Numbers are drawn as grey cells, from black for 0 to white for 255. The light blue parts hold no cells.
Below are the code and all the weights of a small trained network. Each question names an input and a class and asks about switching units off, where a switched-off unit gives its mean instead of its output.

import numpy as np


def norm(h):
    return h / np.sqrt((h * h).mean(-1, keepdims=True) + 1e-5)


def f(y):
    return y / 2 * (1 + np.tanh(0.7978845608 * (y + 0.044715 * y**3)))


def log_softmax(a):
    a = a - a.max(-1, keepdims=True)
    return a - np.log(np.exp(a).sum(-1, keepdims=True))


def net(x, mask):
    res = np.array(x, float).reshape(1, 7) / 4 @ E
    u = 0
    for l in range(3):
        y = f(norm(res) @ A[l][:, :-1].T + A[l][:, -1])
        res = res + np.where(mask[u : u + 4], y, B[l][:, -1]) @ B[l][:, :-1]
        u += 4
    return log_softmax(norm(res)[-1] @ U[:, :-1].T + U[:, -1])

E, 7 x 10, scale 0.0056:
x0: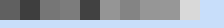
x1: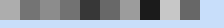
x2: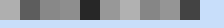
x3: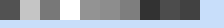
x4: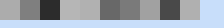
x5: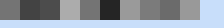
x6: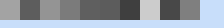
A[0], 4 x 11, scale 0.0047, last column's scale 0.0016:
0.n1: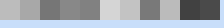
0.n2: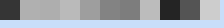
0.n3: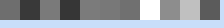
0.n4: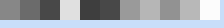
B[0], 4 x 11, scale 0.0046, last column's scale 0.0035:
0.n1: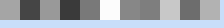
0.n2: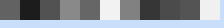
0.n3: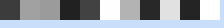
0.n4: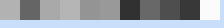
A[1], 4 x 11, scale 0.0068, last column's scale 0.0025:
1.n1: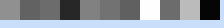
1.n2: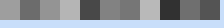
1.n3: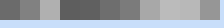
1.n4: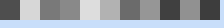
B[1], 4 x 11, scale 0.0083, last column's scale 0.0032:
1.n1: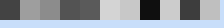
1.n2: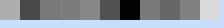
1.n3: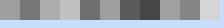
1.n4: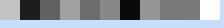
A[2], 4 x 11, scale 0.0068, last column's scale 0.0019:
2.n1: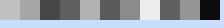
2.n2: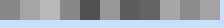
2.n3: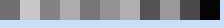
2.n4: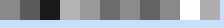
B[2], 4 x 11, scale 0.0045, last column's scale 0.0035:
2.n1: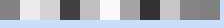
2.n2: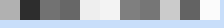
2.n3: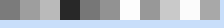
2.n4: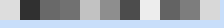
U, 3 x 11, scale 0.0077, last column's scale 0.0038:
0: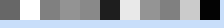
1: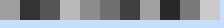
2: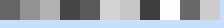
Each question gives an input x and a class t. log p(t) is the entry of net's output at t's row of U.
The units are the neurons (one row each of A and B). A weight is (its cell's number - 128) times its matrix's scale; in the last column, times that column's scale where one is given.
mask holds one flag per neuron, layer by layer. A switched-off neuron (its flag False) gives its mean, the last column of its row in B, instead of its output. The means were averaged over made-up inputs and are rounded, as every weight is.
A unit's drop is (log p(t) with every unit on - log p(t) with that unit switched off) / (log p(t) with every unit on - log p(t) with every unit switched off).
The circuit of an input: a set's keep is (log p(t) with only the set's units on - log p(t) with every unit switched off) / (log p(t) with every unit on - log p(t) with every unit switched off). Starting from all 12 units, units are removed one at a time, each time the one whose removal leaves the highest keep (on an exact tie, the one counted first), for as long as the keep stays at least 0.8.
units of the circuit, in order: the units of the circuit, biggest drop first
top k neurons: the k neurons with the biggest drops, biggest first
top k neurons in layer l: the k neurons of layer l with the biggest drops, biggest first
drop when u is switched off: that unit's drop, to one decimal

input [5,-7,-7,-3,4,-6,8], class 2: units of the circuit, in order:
[1.n1]
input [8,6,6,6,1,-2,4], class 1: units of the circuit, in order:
[0.n3 1.n2]
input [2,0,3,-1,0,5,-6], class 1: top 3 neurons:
[0.n3 1.n1 2.n4]
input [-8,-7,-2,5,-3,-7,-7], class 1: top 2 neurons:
[1.n4 0.n3]
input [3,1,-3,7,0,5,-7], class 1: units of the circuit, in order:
[0.n3 2.n4]
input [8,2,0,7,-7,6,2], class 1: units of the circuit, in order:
[0.n3 1.n1]
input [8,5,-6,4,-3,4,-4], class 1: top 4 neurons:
[0.n3 2.n4 1.n1 0.n1]
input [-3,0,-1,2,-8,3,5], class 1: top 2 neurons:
[0.n3 1.n1]
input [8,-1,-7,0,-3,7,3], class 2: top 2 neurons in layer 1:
[1.n4 1.n2]
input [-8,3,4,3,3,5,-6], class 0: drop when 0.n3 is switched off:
0.3
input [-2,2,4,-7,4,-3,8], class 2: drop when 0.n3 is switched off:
0.0
